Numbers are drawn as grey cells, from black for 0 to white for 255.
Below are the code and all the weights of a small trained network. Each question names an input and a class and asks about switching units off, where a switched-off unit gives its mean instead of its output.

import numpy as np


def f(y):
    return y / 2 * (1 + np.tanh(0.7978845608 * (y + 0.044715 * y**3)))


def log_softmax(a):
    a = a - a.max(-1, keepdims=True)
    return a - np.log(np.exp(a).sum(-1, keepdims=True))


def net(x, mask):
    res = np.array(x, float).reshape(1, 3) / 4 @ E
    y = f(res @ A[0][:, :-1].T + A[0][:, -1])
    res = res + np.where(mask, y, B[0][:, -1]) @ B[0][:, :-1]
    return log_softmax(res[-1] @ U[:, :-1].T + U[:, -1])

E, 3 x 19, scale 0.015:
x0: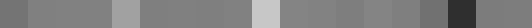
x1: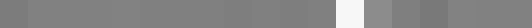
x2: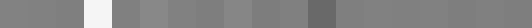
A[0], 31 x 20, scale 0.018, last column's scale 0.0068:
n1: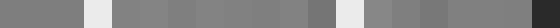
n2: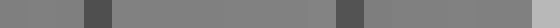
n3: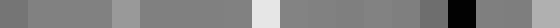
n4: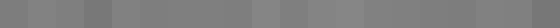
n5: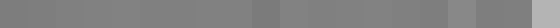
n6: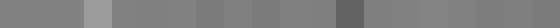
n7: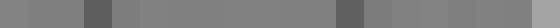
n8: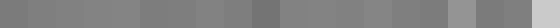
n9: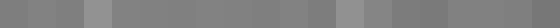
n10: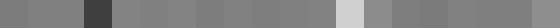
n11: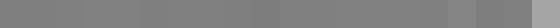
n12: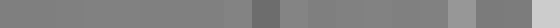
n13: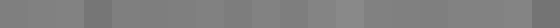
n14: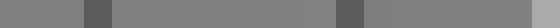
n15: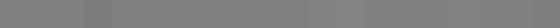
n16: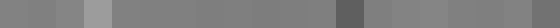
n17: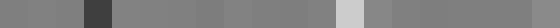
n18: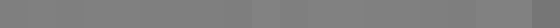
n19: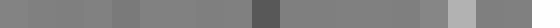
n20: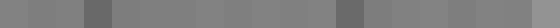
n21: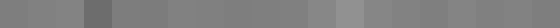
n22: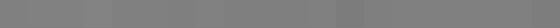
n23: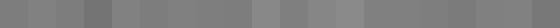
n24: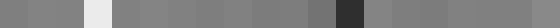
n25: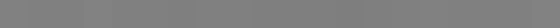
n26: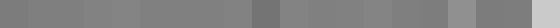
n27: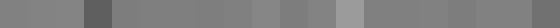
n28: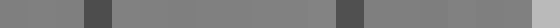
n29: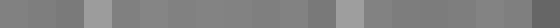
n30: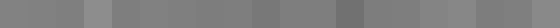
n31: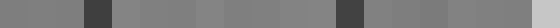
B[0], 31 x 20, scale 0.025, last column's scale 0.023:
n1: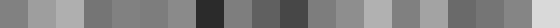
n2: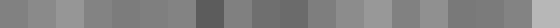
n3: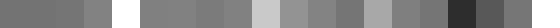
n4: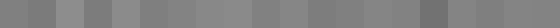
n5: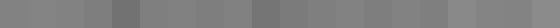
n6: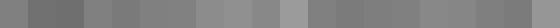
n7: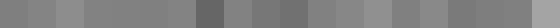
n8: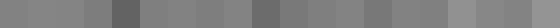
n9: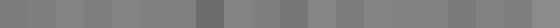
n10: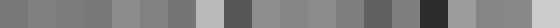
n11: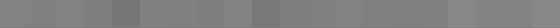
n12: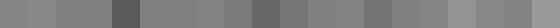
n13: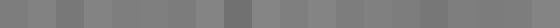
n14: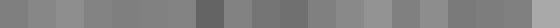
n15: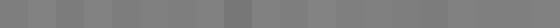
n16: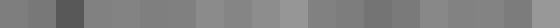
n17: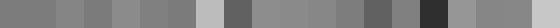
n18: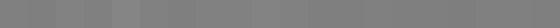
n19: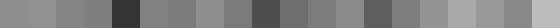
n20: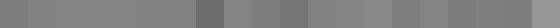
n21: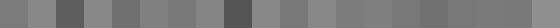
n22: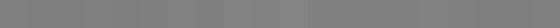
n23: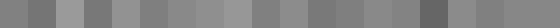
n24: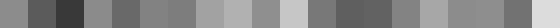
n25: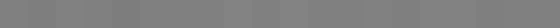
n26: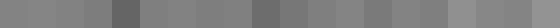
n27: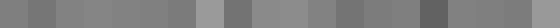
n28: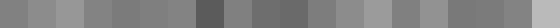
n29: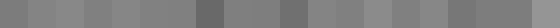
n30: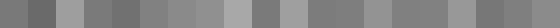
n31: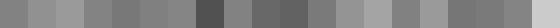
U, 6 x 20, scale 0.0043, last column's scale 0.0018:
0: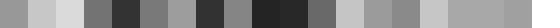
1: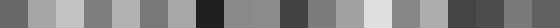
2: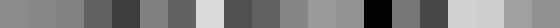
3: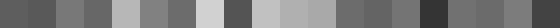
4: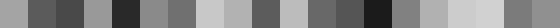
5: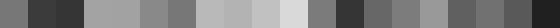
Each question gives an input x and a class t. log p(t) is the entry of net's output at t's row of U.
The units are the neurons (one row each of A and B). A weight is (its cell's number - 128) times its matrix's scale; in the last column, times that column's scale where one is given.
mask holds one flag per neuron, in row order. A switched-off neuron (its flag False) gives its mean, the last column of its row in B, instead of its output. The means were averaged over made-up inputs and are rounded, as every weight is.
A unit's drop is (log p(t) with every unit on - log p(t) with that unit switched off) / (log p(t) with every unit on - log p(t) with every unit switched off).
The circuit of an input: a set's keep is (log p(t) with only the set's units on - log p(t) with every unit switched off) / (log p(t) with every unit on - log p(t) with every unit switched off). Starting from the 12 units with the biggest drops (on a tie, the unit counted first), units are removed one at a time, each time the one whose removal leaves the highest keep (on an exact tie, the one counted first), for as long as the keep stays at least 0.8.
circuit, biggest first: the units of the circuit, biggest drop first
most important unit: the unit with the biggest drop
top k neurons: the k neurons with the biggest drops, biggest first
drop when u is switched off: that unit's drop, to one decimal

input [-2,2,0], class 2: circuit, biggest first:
n3, n31
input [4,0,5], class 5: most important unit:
n24
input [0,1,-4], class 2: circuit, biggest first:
n3, n1
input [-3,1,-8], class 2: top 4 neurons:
n10, n17, n1, n3
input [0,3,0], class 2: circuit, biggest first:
n3, n31
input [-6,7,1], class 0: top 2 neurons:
n1, n24
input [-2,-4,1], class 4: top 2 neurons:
n1, n3
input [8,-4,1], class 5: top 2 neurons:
n1, n24
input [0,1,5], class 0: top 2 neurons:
n3, n1
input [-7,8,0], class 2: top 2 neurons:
n10, n17
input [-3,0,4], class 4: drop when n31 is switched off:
0.1
